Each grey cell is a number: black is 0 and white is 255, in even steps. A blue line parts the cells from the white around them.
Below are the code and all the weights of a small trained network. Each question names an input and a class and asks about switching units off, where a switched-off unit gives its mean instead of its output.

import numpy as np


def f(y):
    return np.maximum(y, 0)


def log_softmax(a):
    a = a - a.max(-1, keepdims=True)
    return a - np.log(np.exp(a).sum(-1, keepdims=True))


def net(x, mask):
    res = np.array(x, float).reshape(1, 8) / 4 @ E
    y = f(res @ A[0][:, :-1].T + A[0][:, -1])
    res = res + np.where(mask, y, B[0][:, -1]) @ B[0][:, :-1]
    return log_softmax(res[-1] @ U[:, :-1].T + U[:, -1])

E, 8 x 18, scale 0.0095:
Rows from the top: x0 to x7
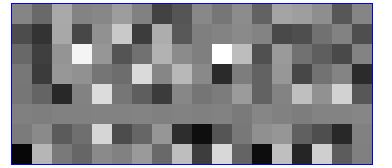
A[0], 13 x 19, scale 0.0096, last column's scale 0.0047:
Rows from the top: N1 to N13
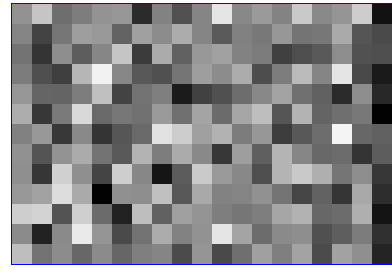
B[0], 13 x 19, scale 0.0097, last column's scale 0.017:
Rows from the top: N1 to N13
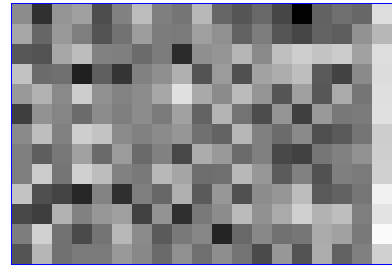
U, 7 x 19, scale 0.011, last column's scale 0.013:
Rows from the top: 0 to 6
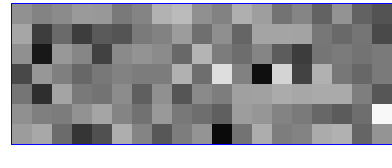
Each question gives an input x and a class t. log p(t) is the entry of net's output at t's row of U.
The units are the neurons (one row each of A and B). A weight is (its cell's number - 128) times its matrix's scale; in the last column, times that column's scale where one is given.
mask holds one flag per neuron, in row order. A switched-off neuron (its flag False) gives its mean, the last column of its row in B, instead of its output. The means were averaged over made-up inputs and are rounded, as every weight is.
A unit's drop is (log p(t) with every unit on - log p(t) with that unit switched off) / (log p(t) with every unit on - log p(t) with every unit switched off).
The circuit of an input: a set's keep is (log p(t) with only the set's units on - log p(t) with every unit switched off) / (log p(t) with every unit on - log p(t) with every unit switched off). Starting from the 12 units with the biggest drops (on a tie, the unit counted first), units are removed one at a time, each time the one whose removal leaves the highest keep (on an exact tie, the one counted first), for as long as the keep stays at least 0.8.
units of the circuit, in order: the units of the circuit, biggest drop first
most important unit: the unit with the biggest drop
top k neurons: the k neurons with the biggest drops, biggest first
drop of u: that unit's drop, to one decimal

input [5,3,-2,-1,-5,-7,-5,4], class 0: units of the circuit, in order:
[N9]
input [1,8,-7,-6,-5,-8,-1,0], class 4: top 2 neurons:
[N3; N12]
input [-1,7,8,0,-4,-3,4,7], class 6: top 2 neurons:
[N12; N6]
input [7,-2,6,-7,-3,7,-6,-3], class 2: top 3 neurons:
[N1; N5; N7]
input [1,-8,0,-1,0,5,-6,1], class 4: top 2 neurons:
[N11; N5]
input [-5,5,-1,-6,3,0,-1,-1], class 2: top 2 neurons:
[N1; N11]
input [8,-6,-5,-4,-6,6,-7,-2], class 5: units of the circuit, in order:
[N9; N5]
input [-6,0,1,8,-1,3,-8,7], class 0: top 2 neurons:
[N7; N1]
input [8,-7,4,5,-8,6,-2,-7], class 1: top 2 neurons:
[N10; N3]
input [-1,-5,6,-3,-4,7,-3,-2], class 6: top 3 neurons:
[N12; N3; N4]
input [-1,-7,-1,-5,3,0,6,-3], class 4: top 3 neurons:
[N11; N9; N7]
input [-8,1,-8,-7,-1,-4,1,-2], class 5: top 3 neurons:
[N12; N7; N8]
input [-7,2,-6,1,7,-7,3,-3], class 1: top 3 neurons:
[N4; N12; N9]
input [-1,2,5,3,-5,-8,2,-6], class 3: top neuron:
[N6]
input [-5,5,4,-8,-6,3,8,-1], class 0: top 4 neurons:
[N5; N8; N2; N10]
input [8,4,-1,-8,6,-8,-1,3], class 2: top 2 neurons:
[N1; N10]
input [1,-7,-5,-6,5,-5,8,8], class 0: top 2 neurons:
[N5; N6]
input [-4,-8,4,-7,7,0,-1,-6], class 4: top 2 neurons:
[N11; N10]
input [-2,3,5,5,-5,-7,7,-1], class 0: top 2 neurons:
[N5; N1]
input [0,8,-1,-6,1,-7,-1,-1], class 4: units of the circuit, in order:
[N3]
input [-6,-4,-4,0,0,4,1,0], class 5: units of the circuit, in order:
[N12; N7; N5]
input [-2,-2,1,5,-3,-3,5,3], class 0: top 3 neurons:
[N1; N5; N6]
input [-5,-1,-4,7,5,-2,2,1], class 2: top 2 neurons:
[N10; N12]
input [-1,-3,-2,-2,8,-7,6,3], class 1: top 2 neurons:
[N4; N9]
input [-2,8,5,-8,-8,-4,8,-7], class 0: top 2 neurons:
[N5; N4]
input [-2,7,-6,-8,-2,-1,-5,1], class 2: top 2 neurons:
[N1; N11]
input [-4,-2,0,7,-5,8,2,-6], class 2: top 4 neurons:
[N8; N4; N2; N9]
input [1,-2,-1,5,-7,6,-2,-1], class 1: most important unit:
N10
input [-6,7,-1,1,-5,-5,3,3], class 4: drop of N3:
0.9
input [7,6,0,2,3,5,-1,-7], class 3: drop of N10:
0.0
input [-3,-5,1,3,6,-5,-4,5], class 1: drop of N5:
0.1
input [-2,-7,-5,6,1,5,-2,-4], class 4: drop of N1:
0.5
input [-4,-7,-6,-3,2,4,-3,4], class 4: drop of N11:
0.6
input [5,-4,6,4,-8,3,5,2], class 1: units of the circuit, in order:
[N10]
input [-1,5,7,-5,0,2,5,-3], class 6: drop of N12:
1.2
